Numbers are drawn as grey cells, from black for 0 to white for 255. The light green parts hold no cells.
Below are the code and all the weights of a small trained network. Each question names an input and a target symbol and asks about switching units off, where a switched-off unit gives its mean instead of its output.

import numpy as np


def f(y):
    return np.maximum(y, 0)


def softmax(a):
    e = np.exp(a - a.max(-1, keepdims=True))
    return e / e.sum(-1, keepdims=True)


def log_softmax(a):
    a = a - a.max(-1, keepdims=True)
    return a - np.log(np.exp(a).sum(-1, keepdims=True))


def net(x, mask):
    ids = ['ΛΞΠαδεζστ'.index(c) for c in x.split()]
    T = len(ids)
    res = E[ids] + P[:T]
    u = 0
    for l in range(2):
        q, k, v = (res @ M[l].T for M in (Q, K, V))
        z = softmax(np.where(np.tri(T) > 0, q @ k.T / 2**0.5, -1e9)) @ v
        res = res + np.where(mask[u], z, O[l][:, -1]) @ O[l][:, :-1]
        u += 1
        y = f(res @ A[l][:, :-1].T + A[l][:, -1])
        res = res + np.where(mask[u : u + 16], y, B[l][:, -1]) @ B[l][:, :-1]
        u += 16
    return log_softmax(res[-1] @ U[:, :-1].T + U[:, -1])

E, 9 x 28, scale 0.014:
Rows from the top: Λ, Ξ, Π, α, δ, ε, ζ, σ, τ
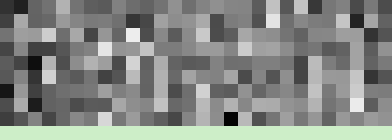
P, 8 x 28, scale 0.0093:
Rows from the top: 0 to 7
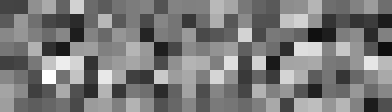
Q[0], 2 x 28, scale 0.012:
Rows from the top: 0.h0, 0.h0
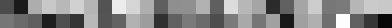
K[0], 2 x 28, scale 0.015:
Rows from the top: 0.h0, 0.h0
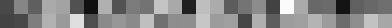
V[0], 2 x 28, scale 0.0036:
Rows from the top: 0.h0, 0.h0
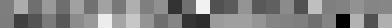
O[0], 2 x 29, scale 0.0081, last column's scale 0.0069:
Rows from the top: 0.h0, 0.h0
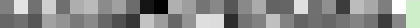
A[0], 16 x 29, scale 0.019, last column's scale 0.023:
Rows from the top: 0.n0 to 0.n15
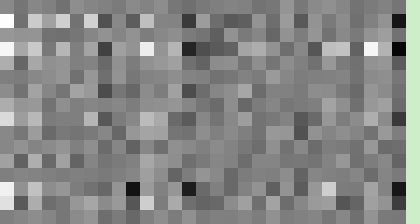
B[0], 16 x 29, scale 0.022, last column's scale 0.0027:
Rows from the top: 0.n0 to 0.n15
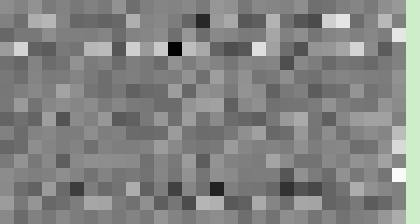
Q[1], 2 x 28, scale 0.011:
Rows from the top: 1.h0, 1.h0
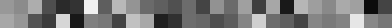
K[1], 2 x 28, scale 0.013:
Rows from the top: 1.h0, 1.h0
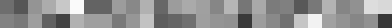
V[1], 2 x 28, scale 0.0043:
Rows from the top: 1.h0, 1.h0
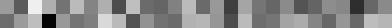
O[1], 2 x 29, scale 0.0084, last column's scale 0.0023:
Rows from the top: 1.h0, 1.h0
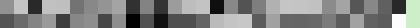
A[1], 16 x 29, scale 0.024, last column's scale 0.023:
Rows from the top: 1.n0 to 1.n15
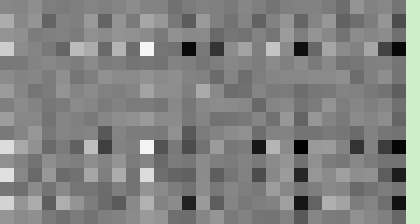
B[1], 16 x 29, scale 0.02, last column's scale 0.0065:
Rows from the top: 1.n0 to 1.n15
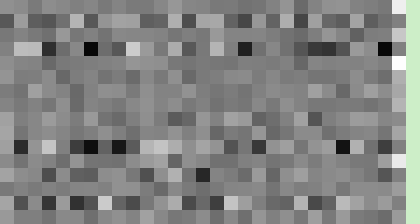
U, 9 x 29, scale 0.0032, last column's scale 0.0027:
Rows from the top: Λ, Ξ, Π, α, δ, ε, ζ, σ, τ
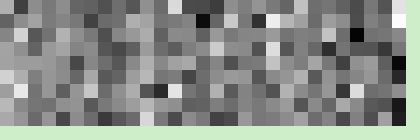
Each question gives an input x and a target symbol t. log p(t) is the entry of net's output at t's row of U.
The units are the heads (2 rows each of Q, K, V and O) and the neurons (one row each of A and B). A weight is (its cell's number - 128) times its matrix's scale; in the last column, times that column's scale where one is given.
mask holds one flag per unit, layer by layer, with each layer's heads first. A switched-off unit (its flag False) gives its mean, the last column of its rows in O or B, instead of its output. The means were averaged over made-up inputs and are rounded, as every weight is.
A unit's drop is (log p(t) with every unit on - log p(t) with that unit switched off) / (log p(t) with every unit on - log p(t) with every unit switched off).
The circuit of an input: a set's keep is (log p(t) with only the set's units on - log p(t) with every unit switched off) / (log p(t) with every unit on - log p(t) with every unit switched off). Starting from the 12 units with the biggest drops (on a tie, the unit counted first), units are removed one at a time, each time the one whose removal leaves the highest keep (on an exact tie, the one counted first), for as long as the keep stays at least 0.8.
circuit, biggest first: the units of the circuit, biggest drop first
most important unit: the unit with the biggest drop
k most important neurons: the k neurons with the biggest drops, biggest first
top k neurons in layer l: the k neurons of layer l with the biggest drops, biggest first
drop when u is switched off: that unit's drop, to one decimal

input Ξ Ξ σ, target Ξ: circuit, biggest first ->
(0.h0, 0.n2)
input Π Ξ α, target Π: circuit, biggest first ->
(1.h0, 1.n2)
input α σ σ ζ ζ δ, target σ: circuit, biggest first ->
(1.h0, 1.n15, 0.h0)
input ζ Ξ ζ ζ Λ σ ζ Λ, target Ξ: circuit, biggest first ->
(0.n11, 0.h0)
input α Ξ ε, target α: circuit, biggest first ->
(0.h0, 0.n12)
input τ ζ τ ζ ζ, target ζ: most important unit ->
1.h0
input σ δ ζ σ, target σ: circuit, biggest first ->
(1.h0, 1.n15, 0.h0)
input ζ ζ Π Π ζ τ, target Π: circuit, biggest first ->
(1.h0, 1.n2)
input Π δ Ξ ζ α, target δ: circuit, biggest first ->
(0.h0, 1.n6, 1.h0)
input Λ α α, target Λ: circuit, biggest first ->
(0.h0, 0.n9)
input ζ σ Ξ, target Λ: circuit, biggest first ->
(1.n9, 0.n10)
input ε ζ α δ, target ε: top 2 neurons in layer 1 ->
(1.n8, 1.n5)
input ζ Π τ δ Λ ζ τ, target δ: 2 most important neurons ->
(1.n6, 0.n12)
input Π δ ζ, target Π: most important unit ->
1.h0
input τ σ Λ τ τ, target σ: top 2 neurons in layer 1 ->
(1.n15, 1.n0)
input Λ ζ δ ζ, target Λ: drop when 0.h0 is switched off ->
1.3
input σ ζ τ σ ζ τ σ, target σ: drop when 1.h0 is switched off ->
1.1
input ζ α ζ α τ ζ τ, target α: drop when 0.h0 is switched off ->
0.9
